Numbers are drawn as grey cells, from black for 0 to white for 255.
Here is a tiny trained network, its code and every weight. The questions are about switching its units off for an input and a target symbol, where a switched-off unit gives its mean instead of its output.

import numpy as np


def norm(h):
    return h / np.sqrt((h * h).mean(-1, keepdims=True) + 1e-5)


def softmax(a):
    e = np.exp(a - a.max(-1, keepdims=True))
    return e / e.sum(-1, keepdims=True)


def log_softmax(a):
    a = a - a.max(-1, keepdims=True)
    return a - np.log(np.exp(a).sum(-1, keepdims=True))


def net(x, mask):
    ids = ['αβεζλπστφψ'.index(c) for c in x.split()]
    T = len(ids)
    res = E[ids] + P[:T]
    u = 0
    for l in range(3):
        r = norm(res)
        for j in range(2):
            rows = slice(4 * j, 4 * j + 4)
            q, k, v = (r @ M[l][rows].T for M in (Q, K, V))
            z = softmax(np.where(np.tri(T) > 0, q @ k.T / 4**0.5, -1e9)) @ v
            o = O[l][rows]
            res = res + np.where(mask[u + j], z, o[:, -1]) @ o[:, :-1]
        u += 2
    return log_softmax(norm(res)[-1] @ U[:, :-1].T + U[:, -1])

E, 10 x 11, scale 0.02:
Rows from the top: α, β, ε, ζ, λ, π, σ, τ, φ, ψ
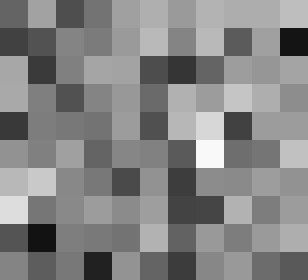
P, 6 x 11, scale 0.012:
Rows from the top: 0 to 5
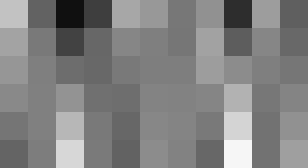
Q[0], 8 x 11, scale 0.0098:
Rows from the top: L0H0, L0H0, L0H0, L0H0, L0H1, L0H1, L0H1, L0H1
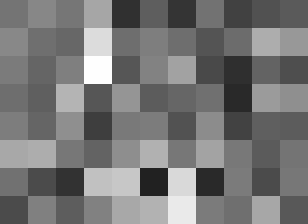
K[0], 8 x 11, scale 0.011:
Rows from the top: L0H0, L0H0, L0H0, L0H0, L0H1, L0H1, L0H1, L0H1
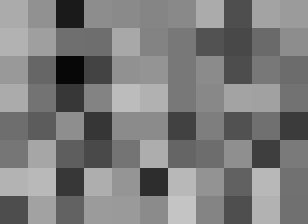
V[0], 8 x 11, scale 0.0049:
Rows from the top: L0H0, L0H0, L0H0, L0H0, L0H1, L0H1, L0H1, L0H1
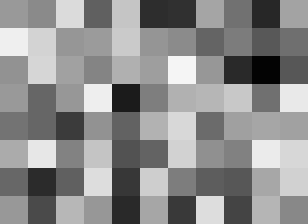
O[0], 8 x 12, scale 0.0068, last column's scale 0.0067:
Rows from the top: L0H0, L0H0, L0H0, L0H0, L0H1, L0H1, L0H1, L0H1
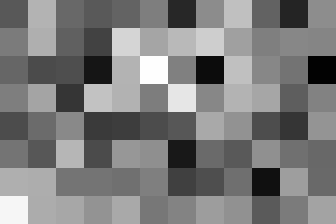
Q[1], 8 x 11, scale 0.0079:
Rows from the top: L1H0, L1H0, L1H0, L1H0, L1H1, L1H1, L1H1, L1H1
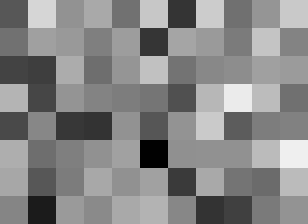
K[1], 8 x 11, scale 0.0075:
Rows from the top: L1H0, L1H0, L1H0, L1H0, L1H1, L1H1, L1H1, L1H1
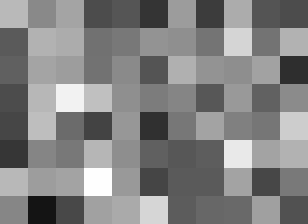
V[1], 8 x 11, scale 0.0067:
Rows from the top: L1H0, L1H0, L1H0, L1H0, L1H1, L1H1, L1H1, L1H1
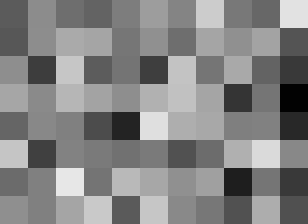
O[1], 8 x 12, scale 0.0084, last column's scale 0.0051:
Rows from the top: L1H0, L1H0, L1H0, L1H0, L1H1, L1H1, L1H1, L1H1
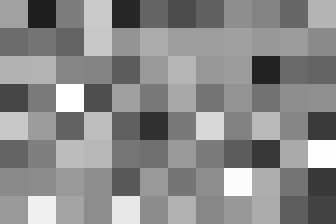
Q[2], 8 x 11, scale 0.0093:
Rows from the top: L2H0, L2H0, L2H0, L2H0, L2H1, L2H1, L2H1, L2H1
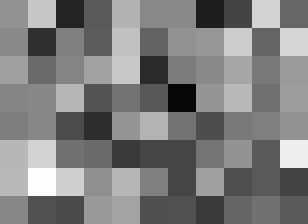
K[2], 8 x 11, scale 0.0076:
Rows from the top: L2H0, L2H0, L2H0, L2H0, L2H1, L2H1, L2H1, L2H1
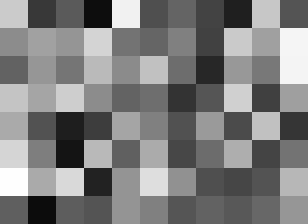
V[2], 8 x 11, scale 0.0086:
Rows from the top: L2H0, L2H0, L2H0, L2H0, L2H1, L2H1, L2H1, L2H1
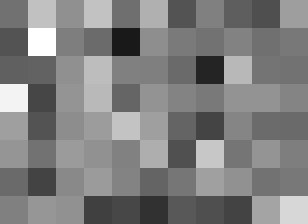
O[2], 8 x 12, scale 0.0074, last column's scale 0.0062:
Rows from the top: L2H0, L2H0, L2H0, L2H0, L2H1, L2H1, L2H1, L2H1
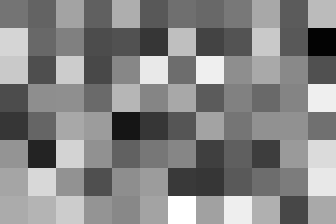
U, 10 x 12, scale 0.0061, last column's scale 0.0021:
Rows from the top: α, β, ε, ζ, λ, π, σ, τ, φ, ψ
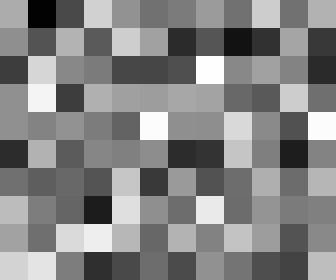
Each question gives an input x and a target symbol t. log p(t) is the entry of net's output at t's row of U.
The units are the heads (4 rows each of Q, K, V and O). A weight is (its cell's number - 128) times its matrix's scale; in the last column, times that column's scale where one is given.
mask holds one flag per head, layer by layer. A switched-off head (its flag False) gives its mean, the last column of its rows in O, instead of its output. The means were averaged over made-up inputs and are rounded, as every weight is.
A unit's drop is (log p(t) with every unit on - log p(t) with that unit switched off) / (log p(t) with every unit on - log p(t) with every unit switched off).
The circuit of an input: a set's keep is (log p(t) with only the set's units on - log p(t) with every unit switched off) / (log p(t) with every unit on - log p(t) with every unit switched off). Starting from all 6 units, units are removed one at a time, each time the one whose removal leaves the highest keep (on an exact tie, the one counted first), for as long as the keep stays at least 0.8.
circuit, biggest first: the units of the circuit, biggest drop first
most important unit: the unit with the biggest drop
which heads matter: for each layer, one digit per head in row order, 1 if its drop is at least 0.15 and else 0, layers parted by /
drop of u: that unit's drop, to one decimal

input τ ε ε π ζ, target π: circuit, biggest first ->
[L0H0, L0H1]
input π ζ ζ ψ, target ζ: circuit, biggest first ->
[L0H1, L2H0]
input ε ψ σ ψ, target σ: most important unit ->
L2H0
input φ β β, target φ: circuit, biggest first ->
[L1H1, L0H0]
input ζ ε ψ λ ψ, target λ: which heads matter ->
11 / 00 / 10
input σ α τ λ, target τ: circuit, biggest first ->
[L2H1, L1H1]
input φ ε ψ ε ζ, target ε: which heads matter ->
11 / 01 / 00
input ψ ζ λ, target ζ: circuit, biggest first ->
[L2H0, L2H1]
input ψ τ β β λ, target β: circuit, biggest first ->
[L2H1, L0H0, L1H1]
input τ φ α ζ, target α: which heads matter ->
01 / 10 / 00
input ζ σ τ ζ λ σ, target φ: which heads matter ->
01 / 10 / 11
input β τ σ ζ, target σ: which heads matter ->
01 / 00 / 11
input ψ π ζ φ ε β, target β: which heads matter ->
00 / 10 / 01
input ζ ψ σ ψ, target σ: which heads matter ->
01 / 00 / 10
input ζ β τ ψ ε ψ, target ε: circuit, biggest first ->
[L0H0, L1H1, L2H1]
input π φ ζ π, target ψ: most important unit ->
L0H0
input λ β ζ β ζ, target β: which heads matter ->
00 / 11 / 01
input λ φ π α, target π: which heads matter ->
01 / 00 / 00
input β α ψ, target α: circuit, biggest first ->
[L1H0, L0H1]
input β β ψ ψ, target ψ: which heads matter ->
10 / 10 / 11
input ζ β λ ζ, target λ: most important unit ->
L2H0
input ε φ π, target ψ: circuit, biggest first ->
[L0H1, L2H0, L0H0]
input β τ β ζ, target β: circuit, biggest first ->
[L1H1, L0H0]
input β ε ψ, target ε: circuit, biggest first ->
[L0H0, L0H1]
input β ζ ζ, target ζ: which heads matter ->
10 / 00 / 11
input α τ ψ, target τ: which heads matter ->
01 / 01 / 01
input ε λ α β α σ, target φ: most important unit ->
L2H1
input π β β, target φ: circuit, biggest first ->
[L0H1, L1H0]
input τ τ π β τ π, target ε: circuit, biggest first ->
[L2H1, L0H0, L1H1]
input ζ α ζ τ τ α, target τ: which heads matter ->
01 / 01 / 11
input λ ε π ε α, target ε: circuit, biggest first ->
[L0H0, L0H1]
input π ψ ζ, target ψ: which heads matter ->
11 / 00 / 01
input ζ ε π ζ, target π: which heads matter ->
11 / 00 / 00
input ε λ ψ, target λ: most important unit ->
L0H0
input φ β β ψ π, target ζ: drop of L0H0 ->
0.0
